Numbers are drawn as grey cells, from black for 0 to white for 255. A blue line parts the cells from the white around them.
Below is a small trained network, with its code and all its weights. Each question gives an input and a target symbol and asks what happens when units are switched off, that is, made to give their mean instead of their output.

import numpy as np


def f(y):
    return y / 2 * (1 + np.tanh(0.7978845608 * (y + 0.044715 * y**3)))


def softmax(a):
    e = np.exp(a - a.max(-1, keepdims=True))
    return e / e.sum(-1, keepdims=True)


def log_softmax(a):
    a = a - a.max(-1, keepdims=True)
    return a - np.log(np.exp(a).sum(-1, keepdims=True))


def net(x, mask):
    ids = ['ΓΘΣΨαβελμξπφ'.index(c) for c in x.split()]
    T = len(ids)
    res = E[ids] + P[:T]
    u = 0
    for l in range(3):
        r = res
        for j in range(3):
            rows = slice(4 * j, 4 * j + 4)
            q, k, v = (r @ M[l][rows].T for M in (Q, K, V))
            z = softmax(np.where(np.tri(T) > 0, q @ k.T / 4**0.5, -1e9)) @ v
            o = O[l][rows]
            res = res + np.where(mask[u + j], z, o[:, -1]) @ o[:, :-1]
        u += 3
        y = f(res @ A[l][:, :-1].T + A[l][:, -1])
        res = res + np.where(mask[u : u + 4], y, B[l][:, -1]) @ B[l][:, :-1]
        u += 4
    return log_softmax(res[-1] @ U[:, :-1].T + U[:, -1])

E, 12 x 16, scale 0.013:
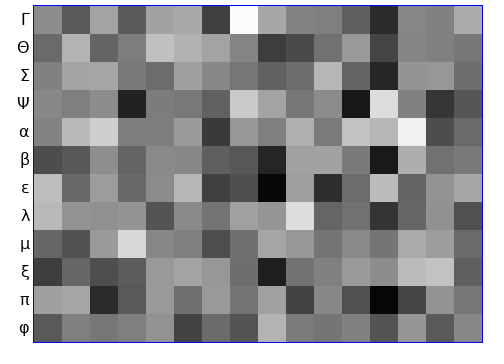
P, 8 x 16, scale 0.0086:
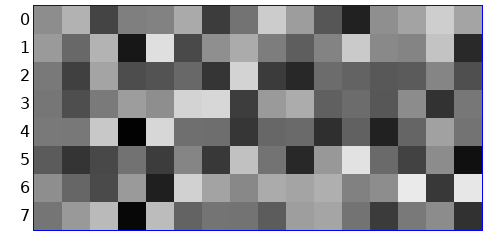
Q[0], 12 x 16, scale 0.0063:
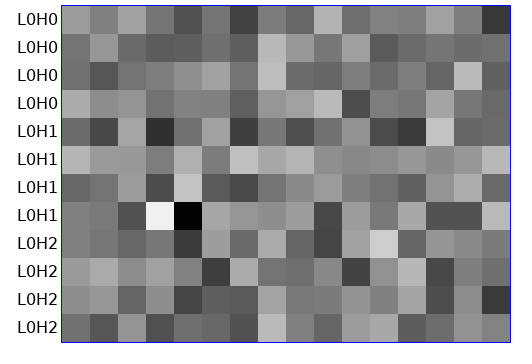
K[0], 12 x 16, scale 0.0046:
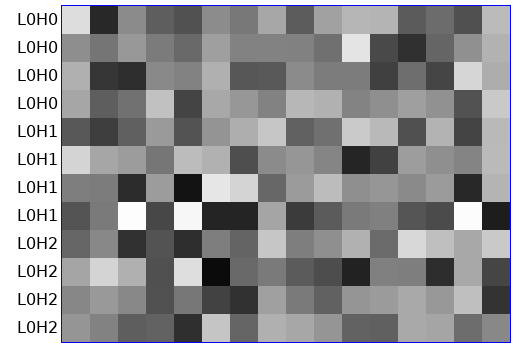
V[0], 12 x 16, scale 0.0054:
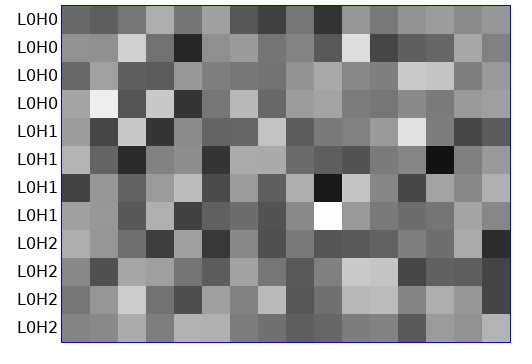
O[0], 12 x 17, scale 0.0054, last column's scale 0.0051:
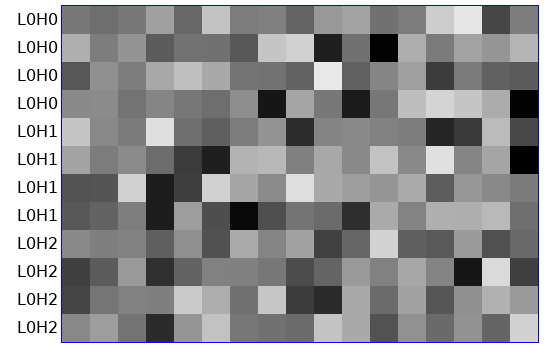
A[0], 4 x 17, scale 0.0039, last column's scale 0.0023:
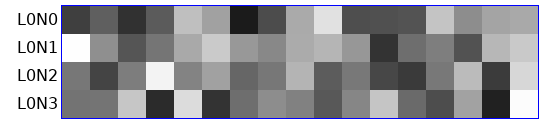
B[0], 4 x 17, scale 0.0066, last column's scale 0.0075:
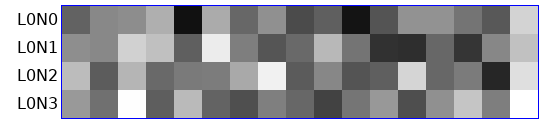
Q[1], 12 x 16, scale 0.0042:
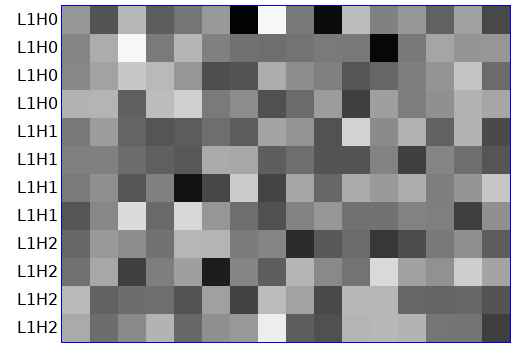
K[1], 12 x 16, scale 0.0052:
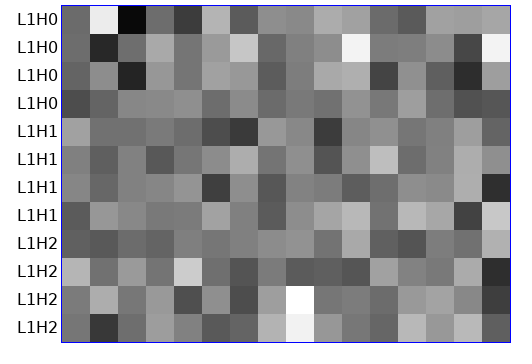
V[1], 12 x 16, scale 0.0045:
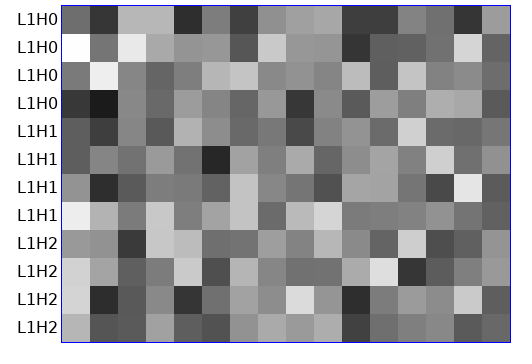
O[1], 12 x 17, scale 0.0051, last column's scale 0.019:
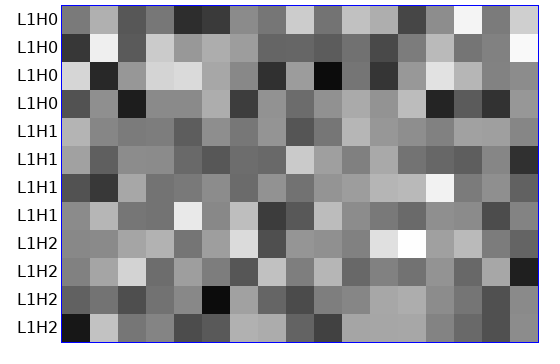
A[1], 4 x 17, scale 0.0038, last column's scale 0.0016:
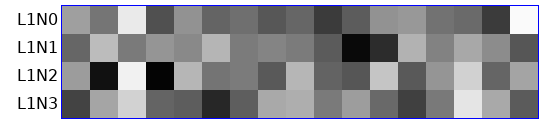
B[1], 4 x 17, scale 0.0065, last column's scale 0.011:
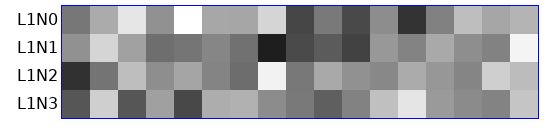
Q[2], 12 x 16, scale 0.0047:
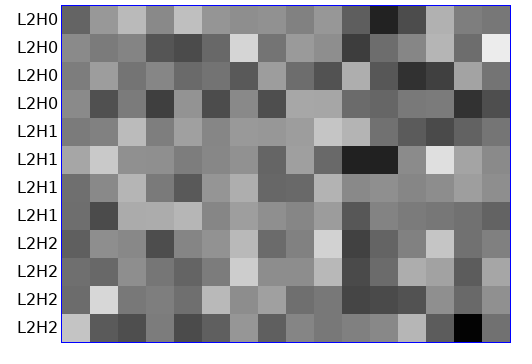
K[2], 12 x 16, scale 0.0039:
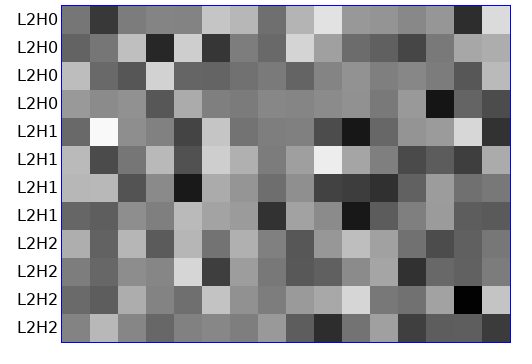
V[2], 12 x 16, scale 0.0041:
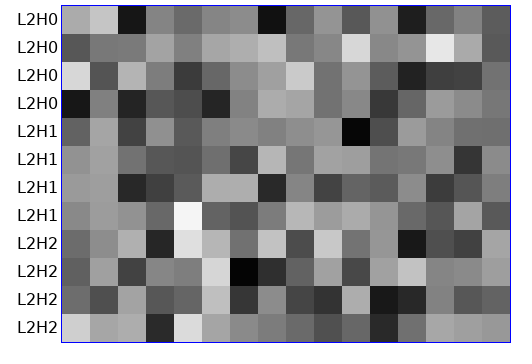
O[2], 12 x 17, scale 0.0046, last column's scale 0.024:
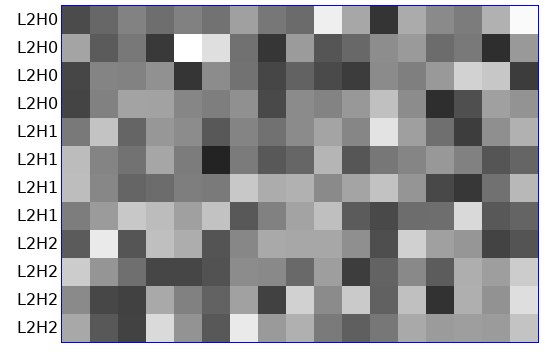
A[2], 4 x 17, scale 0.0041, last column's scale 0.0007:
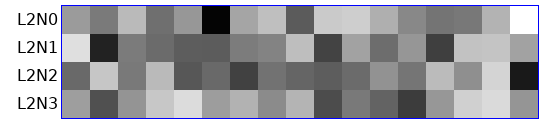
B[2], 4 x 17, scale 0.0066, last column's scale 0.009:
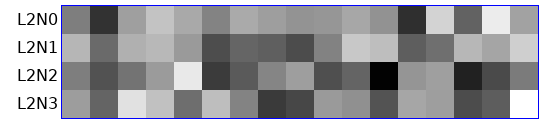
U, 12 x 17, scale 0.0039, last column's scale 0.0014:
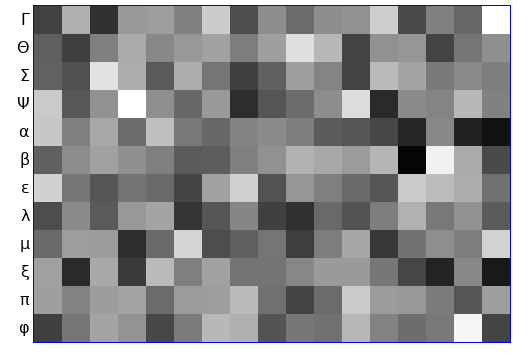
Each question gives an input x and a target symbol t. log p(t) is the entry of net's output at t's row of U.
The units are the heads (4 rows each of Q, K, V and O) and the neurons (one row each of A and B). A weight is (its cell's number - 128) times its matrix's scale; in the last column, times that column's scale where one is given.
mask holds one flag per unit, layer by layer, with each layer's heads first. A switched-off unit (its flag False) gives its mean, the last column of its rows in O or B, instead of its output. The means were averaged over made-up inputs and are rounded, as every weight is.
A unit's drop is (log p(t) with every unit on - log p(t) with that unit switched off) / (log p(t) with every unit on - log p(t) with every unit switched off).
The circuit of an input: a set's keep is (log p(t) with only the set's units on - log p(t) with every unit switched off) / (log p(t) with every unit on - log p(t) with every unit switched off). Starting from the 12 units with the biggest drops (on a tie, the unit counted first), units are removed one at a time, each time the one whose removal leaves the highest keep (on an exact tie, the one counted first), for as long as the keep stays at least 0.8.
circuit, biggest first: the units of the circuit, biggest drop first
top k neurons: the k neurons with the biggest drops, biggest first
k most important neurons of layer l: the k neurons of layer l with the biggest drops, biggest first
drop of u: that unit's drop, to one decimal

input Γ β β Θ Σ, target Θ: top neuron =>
L1N2
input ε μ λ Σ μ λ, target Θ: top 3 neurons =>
L0N0; L1N1; L2N0
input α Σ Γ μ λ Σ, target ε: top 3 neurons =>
L0N0; L1N1; L0N3
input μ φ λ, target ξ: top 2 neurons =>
L0N0; L0N2
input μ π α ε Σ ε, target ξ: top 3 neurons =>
L0N0; L0N2; L1N1
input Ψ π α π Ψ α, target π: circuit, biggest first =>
L0H2; L1H2; L2H2; L2H0
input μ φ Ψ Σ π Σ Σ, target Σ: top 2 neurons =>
L0N1; L2N3
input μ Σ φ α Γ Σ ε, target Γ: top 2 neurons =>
L0N3; L2N3
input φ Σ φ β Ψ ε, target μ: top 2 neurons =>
L0N0; L0N3
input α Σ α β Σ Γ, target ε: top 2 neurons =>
L1N1; L0N0
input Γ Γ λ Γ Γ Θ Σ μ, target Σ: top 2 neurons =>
L2N3; L0N0
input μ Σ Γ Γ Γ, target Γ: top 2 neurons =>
L0N1; L1N3
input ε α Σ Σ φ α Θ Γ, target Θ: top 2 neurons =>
L1N2; L0N3
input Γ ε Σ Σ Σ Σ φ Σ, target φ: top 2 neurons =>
L1N2; L0N3
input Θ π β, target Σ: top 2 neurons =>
L2N3; L0N3
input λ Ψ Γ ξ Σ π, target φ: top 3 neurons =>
L0N0; L1N1; L2N0
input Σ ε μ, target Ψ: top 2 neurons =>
L2N1; L0N0
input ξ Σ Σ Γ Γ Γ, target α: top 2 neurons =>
L0N0; L0N3
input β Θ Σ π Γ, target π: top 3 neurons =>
L1N2; L0N3; L1N3
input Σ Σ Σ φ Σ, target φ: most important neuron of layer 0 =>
L0N3
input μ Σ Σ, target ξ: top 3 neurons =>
L0N0; L0N2; L1N1
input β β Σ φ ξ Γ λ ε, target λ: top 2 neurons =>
L2N2; L0N1
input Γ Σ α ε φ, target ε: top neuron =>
L0N3
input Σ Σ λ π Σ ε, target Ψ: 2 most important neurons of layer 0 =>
L0N0; L0N3
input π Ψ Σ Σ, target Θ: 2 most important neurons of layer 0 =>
L0N3; L0N0
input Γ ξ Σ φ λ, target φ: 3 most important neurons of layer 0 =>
L0N3; L0N2; L0N0
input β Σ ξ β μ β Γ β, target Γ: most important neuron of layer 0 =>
L0N1
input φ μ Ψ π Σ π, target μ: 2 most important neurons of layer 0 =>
L0N0; L0N3
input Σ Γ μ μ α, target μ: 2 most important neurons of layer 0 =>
L0N2; L0N3
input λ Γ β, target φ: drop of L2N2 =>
0.0
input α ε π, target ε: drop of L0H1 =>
0.4
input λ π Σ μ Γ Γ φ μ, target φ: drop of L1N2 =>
0.5
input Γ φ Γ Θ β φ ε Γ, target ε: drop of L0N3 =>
0.2
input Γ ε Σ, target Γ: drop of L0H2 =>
0.3
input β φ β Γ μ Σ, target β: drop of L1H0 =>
0.2
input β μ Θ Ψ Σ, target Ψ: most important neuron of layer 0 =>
L0N3
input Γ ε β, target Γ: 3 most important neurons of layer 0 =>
L0N1; L0N0; L0N2
